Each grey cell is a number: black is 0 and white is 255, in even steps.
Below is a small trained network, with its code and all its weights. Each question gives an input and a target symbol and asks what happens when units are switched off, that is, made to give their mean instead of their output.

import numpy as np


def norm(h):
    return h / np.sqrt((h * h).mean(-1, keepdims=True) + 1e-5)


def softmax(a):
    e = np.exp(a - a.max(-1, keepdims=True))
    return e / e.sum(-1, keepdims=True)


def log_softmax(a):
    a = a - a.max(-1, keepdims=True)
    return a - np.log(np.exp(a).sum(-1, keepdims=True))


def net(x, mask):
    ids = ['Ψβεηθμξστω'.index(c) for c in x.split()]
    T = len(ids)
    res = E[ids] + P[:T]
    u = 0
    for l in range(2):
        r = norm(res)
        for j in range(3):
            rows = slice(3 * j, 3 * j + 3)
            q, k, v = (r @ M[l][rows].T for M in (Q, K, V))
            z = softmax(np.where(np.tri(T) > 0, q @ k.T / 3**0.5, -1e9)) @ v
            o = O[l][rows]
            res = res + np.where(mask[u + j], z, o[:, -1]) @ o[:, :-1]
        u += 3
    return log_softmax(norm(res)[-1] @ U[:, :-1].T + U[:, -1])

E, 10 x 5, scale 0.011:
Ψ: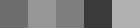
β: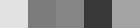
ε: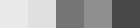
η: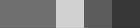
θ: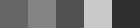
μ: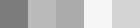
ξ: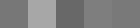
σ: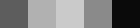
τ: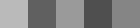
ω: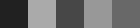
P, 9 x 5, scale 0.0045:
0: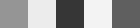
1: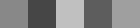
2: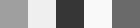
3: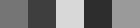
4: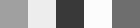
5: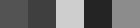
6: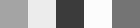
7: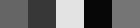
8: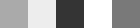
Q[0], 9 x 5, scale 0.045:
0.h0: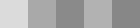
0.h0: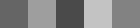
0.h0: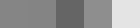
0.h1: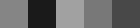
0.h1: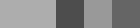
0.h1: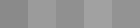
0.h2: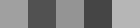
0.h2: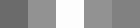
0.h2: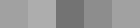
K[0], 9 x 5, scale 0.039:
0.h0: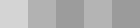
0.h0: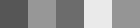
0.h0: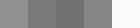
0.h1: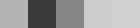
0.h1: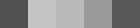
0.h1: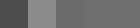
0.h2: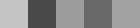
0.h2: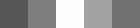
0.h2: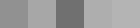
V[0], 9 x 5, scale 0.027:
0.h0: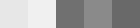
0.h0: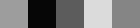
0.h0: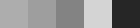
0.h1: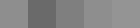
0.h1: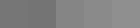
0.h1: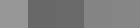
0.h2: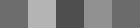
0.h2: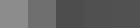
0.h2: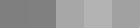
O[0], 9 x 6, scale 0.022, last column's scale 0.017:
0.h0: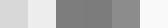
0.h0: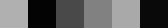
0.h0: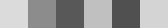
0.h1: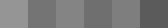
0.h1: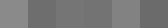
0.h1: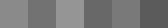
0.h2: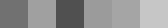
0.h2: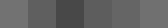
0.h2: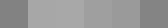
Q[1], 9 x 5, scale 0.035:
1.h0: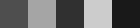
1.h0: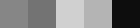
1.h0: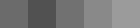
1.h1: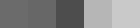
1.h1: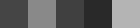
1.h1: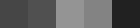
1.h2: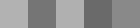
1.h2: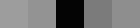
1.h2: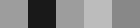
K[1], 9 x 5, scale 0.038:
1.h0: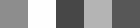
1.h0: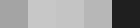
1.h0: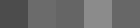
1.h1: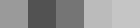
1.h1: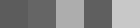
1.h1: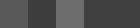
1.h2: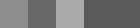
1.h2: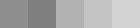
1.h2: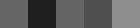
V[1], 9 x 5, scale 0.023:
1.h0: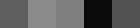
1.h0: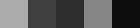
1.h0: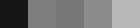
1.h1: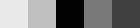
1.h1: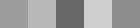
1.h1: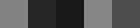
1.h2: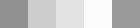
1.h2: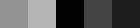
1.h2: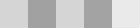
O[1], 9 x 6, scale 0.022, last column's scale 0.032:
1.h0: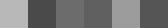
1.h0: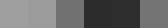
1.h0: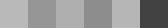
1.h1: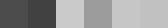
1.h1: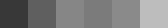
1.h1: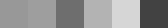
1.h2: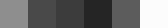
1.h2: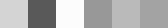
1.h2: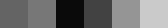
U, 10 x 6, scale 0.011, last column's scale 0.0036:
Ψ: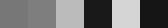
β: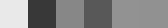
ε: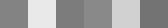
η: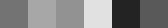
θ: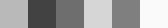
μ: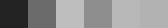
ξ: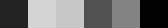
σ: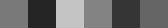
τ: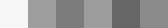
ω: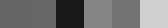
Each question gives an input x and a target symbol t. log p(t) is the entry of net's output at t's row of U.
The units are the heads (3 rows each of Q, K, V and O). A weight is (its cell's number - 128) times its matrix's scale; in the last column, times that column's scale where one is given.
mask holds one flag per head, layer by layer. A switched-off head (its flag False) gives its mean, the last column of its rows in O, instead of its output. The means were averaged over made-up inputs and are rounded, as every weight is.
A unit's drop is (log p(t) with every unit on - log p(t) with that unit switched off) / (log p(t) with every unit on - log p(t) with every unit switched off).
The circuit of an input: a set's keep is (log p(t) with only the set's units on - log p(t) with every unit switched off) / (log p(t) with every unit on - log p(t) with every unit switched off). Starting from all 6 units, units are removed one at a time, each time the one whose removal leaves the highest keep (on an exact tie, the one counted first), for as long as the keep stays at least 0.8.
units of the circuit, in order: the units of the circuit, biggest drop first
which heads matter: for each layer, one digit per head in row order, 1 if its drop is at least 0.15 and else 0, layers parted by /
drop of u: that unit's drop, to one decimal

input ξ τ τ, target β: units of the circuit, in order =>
0.h0; 1.h1
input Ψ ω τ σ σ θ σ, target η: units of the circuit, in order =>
0.h0; 1.h1
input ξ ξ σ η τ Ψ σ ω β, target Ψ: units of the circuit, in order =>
1.h1; 0.h0
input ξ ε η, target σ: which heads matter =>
100 / 011
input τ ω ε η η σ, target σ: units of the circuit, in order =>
1.h2; 0.h0
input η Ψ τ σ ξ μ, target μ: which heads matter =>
001 / 000
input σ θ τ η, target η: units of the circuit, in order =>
0.h0; 0.h2; 1.h2; 1.h1
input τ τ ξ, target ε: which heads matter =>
101 / 011
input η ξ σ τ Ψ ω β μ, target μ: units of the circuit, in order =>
0.h2; 0.h0
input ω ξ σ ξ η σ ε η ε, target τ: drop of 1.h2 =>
0.2
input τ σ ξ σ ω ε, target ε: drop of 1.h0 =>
0.0
